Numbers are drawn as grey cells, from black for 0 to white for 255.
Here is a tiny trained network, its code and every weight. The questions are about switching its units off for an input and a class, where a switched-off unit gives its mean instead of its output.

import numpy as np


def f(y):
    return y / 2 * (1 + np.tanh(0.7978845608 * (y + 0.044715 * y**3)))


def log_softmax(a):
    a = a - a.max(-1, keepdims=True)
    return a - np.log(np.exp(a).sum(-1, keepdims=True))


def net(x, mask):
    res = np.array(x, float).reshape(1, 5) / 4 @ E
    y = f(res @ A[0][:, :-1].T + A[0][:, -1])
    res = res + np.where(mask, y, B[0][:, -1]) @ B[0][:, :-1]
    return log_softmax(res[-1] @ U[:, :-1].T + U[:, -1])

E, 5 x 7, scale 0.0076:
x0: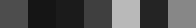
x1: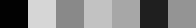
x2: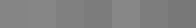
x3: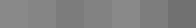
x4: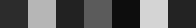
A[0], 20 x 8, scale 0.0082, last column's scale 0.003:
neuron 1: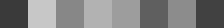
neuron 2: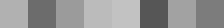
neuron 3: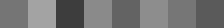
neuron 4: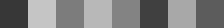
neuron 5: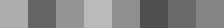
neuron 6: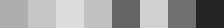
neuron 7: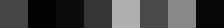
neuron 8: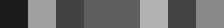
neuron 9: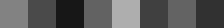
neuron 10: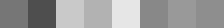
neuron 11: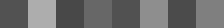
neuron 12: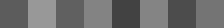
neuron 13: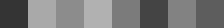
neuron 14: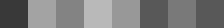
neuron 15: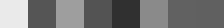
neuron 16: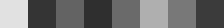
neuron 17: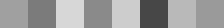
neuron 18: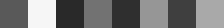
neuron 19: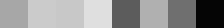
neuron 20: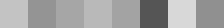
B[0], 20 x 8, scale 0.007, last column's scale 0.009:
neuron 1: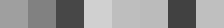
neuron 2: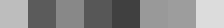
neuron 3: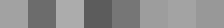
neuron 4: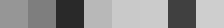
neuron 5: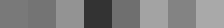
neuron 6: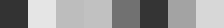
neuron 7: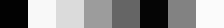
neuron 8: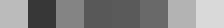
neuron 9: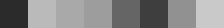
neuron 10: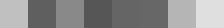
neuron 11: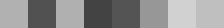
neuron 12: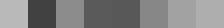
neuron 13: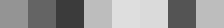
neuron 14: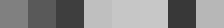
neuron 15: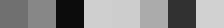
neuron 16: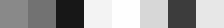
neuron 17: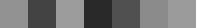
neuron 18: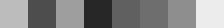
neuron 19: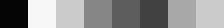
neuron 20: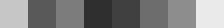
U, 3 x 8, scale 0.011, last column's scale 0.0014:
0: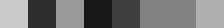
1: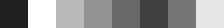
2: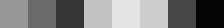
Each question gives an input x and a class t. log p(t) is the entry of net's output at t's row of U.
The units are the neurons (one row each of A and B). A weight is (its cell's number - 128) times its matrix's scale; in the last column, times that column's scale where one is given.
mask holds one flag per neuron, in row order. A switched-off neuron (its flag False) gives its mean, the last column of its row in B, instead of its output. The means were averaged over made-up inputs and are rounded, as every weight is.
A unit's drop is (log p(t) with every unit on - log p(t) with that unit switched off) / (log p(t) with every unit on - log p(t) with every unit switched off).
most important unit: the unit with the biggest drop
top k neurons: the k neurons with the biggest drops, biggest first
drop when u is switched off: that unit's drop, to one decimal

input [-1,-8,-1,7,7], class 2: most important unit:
neuron 16
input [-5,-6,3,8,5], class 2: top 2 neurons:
neuron 15; neuron 16
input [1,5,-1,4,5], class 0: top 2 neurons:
neuron 18; neuron 16
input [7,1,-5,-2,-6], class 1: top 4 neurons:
neuron 7; neuron 9; neuron 18; neuron 8
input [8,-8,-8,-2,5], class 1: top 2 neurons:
neuron 7; neuron 9
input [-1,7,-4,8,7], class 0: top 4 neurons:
neuron 18; neuron 8; neuron 11; neuron 16
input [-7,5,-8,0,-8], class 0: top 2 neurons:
neuron 20; neuron 17
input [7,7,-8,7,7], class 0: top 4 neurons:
neuron 8; neuron 18; neuron 11; neuron 12
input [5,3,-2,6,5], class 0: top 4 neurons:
neuron 8; neuron 18; neuron 11; neuron 6
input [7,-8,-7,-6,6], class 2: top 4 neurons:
neuron 16; neuron 15; neuron 19; neuron 6
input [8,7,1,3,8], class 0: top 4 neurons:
neuron 8; neuron 18; neuron 11; neuron 12
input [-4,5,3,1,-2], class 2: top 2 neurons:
neuron 7; neuron 4
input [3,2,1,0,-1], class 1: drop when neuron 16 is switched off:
0.2
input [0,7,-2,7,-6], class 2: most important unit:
neuron 4
